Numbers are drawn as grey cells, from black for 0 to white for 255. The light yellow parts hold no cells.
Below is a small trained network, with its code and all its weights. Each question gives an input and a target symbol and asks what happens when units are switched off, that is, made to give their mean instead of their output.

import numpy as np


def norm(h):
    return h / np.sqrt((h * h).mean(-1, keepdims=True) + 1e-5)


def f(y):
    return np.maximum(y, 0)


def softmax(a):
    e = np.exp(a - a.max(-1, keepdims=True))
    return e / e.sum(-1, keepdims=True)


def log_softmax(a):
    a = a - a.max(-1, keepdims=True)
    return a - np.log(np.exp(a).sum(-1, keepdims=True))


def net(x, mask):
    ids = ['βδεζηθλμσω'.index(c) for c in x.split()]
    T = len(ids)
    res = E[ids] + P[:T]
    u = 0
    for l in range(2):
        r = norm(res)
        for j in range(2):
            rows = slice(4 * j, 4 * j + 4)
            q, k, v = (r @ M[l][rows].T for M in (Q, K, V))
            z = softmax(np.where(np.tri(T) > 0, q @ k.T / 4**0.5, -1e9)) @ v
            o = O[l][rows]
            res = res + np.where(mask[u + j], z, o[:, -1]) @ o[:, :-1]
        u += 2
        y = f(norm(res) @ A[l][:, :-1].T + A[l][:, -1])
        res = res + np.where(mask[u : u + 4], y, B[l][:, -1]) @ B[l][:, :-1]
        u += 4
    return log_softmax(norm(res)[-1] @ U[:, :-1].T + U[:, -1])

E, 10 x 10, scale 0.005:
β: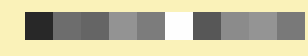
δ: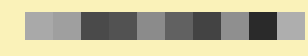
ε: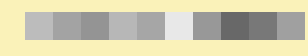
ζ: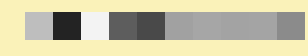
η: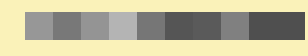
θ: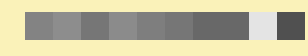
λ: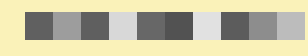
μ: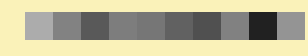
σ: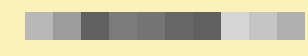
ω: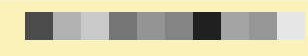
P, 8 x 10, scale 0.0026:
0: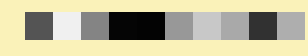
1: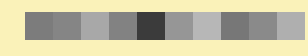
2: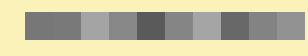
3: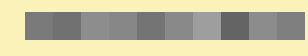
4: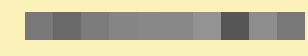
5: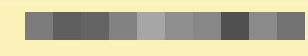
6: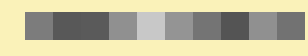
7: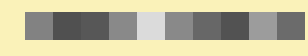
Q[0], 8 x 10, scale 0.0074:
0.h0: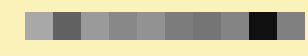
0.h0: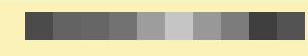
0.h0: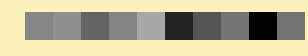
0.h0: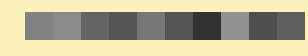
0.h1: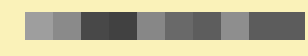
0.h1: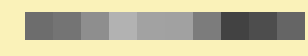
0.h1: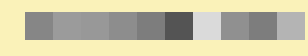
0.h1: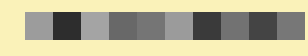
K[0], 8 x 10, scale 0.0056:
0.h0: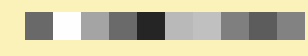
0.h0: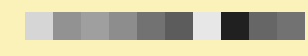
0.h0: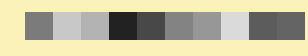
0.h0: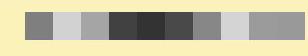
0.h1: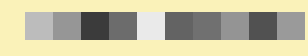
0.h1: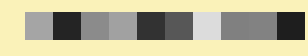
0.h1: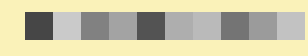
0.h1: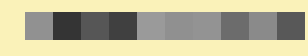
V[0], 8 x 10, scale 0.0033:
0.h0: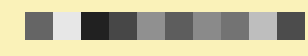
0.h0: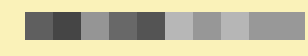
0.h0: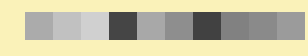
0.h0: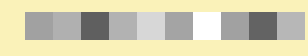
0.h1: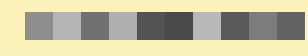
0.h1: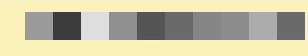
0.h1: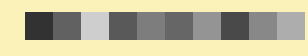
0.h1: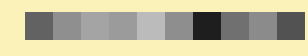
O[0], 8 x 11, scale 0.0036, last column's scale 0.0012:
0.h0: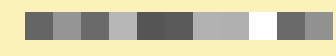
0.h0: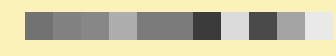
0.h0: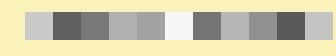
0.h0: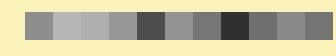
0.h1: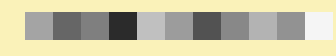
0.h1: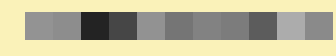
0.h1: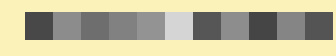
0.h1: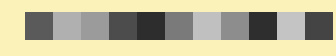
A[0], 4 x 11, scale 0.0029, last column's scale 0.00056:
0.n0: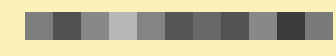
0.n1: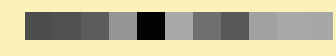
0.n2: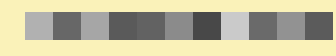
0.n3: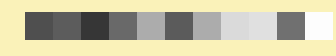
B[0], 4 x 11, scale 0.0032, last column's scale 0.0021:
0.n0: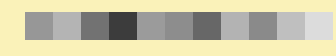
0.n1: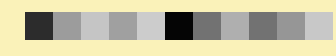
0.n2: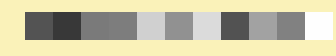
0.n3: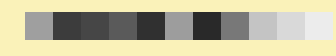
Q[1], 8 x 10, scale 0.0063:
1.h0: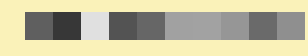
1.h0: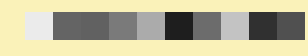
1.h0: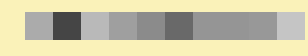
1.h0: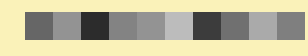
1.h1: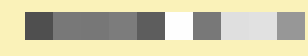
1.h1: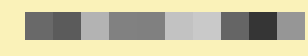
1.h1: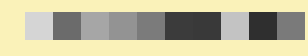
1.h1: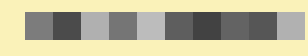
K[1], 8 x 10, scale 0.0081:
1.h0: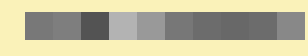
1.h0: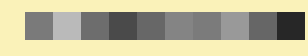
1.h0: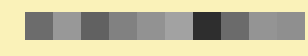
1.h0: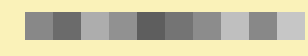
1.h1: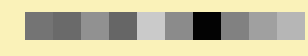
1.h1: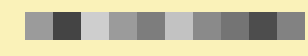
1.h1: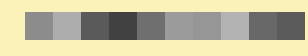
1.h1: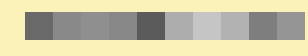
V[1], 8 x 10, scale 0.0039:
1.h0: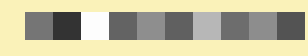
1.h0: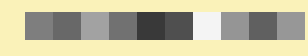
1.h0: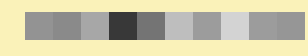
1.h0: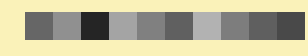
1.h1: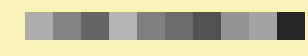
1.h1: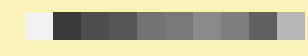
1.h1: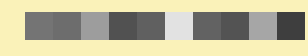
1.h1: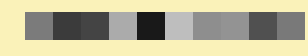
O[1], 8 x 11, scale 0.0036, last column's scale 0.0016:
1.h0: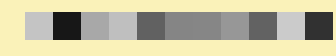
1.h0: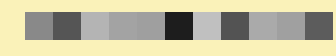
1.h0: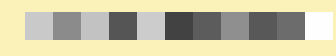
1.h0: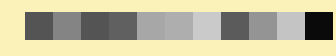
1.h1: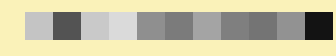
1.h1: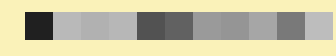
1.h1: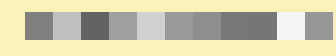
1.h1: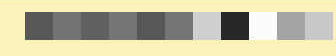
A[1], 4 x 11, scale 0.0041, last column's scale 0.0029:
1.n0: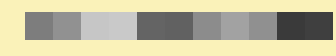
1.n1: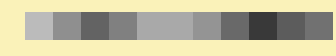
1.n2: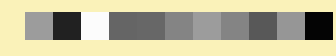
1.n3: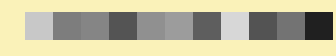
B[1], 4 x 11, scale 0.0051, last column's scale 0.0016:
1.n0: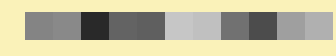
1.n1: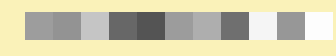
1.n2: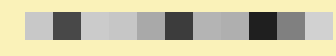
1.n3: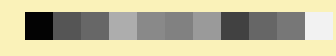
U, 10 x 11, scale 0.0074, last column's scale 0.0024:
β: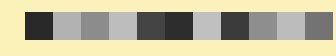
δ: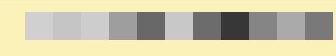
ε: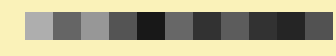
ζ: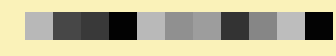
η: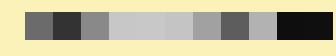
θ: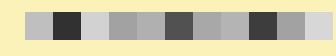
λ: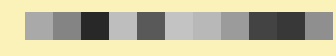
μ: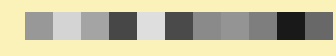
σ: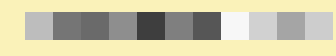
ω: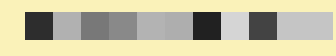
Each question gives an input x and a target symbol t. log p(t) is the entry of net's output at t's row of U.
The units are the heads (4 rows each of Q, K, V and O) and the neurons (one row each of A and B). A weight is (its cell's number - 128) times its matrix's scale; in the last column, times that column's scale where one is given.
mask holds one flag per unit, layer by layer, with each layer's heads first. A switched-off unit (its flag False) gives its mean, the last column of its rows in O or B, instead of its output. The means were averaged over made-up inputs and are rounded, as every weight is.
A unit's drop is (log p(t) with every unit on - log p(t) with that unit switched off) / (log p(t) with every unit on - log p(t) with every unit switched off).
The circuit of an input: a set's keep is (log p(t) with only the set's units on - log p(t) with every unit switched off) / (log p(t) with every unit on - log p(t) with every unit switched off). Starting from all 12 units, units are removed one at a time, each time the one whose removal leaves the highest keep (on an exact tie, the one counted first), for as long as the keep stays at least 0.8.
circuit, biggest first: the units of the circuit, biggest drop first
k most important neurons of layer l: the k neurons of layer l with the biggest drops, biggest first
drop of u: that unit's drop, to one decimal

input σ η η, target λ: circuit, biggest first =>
(1.n0)
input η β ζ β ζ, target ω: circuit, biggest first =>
(1.h0 0.h1 0.h0)
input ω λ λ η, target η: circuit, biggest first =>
(0.h0 1.n3)
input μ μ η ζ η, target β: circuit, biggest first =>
(1.h1 0.h1)
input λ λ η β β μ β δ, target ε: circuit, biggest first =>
(1.h1 0.h0 0.h1)
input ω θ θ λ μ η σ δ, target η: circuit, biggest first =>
(0.h0 1.n3 0.h1 1.n1)
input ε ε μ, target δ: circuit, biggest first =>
(0.h0 1.n1)
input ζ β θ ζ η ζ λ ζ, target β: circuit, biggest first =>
(0.h0 1.h1 0.h1)
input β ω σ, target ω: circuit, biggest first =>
(1.n3 0.h1 0.h0)
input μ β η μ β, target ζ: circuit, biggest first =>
(0.h0 1.h1)
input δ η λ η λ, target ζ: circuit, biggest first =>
(0.h1 0.h0)
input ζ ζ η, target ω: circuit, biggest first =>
(0.h0 1.h1)
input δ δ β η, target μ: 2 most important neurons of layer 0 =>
(0.n0 0.n3)
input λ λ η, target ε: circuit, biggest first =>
(1.h1)
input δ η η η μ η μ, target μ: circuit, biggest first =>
(1.h0 0.h0 0.h1)
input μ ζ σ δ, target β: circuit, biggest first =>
(1.h1 0.h1)
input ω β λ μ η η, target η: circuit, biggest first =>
(0.h0 1.n3 1.n1)
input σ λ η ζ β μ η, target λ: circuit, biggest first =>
(1.n0 0.h0)
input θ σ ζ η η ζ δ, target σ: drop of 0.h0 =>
1.4
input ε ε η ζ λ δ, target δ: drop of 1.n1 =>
0.1
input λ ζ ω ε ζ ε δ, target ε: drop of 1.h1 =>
0.2
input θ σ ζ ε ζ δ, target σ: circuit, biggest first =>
(0.h0)
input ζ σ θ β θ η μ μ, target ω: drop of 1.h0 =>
0.1
